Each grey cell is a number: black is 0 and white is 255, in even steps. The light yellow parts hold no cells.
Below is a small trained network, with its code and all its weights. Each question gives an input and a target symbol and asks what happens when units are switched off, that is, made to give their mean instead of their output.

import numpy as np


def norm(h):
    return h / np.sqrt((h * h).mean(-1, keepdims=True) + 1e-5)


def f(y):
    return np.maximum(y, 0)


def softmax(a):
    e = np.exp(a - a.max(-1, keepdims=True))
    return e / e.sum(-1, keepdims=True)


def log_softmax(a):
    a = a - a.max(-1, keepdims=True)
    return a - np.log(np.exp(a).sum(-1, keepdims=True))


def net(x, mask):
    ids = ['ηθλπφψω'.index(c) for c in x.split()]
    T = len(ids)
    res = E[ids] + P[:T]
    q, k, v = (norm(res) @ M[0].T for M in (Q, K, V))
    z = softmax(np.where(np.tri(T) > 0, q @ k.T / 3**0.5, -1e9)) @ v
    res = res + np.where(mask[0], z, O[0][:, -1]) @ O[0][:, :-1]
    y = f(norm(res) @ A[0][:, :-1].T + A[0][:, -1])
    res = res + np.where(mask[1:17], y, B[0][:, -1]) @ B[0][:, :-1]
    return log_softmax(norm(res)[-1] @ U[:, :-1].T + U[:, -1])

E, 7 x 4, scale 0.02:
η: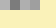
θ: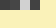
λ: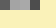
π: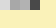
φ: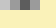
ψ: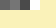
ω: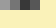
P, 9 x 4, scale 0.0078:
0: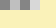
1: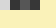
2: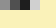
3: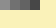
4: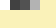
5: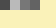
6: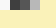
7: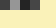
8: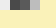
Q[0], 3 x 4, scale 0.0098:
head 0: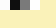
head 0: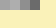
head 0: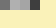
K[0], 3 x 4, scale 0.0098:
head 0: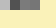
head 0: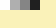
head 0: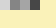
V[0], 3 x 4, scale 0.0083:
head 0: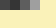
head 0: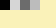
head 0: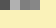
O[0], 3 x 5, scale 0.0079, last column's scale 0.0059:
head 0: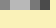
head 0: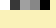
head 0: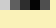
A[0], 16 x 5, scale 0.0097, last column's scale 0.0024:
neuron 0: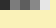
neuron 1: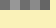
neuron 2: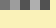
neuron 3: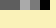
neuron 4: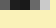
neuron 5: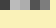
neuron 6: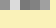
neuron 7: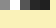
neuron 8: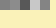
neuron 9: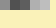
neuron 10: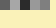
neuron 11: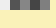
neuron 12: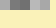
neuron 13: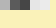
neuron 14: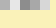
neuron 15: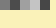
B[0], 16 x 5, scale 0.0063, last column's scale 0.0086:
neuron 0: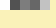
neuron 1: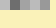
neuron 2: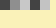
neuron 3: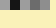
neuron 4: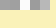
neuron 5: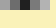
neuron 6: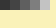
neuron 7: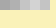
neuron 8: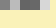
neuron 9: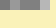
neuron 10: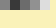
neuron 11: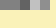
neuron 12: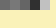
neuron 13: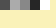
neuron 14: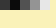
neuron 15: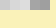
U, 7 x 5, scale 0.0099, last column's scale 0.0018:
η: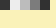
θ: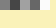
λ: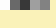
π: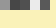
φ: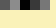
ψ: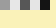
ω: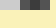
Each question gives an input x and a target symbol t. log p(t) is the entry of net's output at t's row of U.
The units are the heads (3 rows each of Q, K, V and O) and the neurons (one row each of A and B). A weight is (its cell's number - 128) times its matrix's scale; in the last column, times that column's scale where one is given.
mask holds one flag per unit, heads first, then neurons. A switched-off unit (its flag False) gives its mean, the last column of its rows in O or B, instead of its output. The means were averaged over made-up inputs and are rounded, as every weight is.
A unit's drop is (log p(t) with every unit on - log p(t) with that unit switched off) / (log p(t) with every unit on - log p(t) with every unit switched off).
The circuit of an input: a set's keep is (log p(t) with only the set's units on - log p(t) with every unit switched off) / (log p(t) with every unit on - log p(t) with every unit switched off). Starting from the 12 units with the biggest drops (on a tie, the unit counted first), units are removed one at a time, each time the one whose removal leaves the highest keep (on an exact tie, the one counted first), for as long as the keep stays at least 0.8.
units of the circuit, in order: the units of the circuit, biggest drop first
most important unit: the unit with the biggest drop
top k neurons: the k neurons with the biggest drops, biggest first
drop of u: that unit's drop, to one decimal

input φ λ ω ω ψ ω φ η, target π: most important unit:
neuron 13
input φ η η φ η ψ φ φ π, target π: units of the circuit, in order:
neuron 14; neuron 13; head 0
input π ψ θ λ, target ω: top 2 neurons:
neuron 14; neuron 5
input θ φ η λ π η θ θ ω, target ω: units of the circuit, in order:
neuron 14; neuron 4
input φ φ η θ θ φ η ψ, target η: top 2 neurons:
neuron 13; neuron 4
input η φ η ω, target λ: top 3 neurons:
neuron 13; neuron 0; neuron 10
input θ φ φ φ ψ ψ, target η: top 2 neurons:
neuron 13; neuron 15
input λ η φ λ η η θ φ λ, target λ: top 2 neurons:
neuron 13; neuron 5
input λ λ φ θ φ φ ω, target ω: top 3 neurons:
neuron 4; neuron 14; neuron 13
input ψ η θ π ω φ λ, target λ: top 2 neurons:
neuron 0; neuron 13
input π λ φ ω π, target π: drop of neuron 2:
0.0
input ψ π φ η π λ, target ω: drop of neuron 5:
0.3
